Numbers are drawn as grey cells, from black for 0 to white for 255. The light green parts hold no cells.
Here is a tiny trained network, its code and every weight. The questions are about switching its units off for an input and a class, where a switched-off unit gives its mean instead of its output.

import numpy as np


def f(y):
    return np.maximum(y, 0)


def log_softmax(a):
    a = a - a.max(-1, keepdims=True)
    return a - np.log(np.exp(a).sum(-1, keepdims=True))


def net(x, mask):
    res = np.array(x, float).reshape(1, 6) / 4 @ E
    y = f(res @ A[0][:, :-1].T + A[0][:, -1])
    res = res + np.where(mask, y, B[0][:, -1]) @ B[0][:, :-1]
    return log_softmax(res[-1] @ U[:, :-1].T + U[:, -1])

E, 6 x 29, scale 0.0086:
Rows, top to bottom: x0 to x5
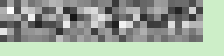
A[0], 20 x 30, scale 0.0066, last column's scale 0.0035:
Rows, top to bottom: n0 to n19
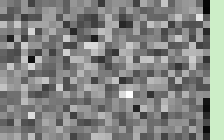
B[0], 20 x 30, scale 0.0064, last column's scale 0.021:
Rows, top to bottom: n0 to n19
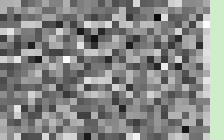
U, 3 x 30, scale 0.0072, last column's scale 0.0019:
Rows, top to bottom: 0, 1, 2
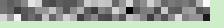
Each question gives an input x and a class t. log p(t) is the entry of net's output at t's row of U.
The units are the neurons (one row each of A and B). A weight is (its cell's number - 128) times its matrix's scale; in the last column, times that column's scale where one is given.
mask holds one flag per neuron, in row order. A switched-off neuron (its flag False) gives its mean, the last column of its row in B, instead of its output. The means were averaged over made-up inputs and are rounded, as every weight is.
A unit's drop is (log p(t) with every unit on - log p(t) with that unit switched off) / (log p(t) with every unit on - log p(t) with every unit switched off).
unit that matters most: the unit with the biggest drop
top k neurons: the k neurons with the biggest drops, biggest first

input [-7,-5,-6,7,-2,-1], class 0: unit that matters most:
n7
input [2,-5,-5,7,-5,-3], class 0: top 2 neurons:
(n7, n13)
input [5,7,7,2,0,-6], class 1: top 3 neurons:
(n6, n9, n12)
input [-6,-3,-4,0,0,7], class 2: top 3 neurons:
(n8, n6, n9)
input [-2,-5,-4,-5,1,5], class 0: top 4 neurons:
(n11, n3, n6, n9)
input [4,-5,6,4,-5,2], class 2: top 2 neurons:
(n19, n4)
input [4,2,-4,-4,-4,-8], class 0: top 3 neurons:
(n3, n19, n11)
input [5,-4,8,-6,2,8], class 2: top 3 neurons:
(n19, n4, n16)
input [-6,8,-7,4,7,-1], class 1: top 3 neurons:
(n6, n9, n12)
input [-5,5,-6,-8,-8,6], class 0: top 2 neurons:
(n3, n11)
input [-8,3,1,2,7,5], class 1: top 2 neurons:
(n3, n11)
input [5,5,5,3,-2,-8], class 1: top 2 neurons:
(n6, n8)
